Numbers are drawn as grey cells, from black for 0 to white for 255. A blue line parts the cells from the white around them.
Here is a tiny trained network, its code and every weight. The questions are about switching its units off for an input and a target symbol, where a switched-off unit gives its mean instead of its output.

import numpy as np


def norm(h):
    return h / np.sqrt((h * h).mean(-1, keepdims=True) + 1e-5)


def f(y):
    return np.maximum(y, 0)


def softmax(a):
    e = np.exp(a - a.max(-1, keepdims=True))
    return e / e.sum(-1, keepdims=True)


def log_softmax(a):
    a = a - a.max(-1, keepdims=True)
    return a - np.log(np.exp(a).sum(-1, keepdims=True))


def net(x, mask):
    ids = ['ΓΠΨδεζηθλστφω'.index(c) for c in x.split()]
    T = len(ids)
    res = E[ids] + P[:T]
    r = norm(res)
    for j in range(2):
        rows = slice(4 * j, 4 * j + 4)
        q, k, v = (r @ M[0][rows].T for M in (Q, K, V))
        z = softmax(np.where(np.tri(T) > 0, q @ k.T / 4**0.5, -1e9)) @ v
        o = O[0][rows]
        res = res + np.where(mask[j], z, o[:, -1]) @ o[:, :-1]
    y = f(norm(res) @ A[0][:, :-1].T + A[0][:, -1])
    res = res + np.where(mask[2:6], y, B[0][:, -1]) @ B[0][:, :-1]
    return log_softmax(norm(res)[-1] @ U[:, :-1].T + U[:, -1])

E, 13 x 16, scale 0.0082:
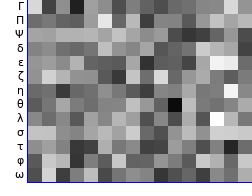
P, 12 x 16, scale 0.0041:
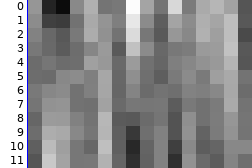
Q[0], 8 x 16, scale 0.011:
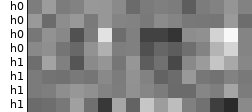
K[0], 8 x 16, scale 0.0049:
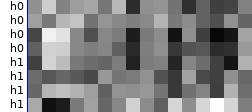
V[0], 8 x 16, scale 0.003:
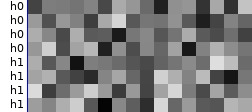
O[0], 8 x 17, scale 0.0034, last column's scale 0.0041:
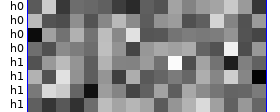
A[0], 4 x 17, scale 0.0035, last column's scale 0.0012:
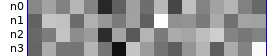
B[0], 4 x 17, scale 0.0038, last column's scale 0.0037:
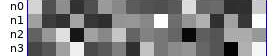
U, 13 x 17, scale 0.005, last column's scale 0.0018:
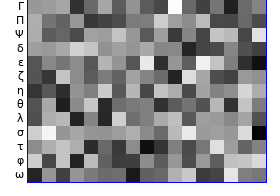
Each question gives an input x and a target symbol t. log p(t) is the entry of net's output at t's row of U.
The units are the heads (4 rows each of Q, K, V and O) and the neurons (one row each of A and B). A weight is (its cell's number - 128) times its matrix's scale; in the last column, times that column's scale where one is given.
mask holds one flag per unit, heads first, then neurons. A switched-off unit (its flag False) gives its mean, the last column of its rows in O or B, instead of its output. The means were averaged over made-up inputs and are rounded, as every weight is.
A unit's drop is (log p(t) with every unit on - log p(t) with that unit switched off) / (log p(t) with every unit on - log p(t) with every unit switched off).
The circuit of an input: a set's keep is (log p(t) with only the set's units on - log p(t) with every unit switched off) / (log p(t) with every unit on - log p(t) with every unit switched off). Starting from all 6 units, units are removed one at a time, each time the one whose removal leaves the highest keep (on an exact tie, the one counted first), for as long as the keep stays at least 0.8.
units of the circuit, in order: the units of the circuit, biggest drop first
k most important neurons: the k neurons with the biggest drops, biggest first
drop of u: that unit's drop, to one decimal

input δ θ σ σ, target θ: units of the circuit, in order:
h0; h1
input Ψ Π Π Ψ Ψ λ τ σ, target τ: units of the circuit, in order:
h1; h0
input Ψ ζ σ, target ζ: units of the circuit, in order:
h0; n3; h1
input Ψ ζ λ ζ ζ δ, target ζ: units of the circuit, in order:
h0
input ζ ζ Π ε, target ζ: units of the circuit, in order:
h0; n3
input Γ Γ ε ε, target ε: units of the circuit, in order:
h1; h0
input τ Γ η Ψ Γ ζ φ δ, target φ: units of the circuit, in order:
h0; h1
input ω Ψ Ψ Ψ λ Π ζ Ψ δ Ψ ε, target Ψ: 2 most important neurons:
n3; n0
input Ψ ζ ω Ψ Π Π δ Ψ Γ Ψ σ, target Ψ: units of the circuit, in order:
h0; n3
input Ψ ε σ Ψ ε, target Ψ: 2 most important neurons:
n0; n3
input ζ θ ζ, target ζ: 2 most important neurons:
n3; n0
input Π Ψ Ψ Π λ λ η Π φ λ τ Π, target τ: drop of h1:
0.6
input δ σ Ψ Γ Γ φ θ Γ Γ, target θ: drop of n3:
0.1
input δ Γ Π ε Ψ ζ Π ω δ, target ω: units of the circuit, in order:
h0
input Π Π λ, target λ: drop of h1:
0.8
